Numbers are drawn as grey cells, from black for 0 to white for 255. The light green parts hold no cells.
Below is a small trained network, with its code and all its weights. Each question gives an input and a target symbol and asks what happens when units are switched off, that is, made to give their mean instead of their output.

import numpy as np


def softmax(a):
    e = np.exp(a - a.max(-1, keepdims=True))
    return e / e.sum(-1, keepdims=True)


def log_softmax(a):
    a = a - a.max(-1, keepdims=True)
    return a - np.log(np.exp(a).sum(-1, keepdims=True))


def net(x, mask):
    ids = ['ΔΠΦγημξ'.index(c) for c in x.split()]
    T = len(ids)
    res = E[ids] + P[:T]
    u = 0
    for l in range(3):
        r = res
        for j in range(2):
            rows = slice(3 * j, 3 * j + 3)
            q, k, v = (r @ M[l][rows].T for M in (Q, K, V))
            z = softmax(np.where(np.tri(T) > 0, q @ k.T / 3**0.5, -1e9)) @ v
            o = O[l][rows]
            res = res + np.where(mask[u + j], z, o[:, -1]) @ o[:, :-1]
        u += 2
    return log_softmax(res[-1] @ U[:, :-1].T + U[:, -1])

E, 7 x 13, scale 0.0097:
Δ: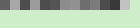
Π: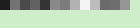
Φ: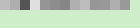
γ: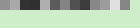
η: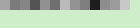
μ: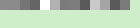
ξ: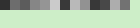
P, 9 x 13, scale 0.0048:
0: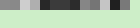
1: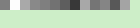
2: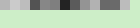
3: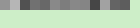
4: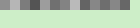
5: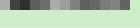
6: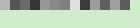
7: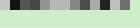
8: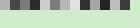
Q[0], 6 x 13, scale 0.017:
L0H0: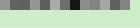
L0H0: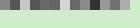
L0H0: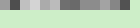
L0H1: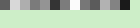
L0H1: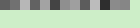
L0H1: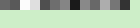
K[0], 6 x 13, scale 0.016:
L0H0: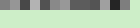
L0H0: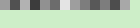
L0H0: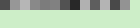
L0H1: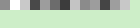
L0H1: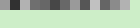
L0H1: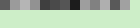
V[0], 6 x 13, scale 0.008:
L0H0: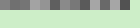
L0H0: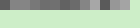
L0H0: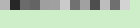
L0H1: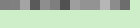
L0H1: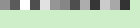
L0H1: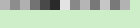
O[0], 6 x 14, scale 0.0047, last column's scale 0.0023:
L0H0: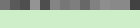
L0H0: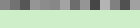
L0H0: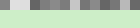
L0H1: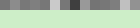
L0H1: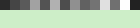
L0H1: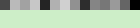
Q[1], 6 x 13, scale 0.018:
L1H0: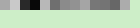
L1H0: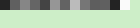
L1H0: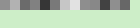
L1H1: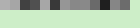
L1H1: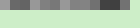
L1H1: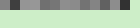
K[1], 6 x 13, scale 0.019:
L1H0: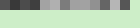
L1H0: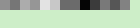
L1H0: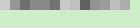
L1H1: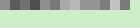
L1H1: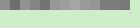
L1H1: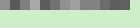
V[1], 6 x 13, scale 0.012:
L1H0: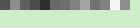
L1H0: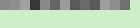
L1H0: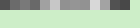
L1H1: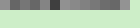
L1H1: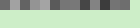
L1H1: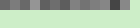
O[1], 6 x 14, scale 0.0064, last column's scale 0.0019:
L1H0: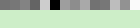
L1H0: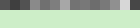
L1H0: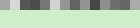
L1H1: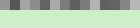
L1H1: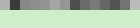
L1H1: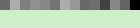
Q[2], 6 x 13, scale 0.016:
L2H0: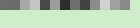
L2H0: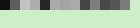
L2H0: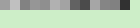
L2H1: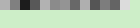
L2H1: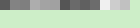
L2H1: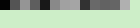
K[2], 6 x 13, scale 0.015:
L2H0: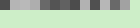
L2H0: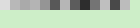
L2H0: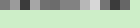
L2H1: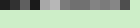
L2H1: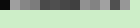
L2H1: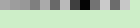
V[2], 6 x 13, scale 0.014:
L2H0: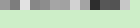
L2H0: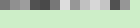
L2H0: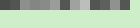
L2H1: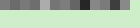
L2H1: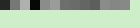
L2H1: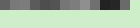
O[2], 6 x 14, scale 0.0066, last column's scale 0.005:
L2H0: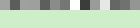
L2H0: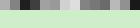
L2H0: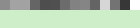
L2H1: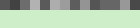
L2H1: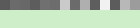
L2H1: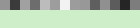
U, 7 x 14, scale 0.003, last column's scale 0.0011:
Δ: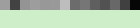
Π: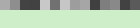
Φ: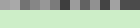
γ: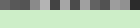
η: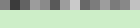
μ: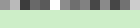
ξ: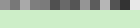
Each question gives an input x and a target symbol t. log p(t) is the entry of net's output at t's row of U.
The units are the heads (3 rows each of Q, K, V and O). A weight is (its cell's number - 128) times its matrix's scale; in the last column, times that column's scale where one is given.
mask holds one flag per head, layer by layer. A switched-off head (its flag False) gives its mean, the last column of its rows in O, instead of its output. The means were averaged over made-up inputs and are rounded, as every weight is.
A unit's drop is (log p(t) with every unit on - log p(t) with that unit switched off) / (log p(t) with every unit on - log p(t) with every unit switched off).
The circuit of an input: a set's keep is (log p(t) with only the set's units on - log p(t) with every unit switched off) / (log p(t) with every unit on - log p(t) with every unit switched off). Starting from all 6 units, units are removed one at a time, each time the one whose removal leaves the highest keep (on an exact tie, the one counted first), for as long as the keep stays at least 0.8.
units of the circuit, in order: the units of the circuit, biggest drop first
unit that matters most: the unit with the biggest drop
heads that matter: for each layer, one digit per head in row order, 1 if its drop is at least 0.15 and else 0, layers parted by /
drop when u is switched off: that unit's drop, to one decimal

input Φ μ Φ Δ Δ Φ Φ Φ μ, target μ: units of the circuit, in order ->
(L0H1, L1H0)
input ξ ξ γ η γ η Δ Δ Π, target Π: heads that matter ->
01 / 10 / 11
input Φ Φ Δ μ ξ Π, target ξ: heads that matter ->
01 / 00 / 10
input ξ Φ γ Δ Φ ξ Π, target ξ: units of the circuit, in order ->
(L2H0, L0H1)
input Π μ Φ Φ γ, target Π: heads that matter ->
00 / 00 / 11
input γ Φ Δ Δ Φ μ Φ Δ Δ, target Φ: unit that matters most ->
L0H1
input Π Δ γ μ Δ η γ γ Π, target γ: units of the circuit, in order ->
(L2H0, L1H0)
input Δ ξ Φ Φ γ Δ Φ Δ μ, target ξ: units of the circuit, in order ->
(L2H0, L0H1)
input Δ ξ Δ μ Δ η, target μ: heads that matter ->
10 / 10 / 00
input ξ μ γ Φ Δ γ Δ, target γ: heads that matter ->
00 / 10 / 10
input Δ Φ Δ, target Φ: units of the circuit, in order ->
(L2H1, L0H1)
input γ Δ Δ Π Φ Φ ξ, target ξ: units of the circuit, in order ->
(L2H0, L0H1)
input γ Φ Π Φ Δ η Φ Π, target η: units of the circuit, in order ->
(L0H0, L2H0, L1H0)
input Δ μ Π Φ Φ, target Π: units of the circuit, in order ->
(L2H0, L2H1)
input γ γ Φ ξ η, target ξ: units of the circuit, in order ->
(L2H0)
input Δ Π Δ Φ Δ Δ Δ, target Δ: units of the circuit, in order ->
(L0H1, L1H1, L2H1)
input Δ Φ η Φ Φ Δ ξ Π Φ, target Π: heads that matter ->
00 / 10 / 11
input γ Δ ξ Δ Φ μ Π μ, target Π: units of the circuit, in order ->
(L2H0, L1H0)
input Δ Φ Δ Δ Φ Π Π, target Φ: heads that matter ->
00 / 00 / 01
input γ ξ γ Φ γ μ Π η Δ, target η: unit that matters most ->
L1H0
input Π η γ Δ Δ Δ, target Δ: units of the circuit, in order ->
(L0H1, L2H1, L1H1)
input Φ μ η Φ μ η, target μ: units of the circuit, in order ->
(L1H0, L0H0)
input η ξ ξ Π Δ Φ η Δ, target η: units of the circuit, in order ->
(L2H0, L1H0, L0H0)
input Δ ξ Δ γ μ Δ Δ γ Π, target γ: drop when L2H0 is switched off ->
0.5
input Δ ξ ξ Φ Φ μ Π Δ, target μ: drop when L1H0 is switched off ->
0.8
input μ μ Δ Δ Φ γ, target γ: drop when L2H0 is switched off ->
0.5
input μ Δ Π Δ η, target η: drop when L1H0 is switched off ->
0.3
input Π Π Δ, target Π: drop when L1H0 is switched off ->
0.1
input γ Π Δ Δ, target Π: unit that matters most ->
L0H1
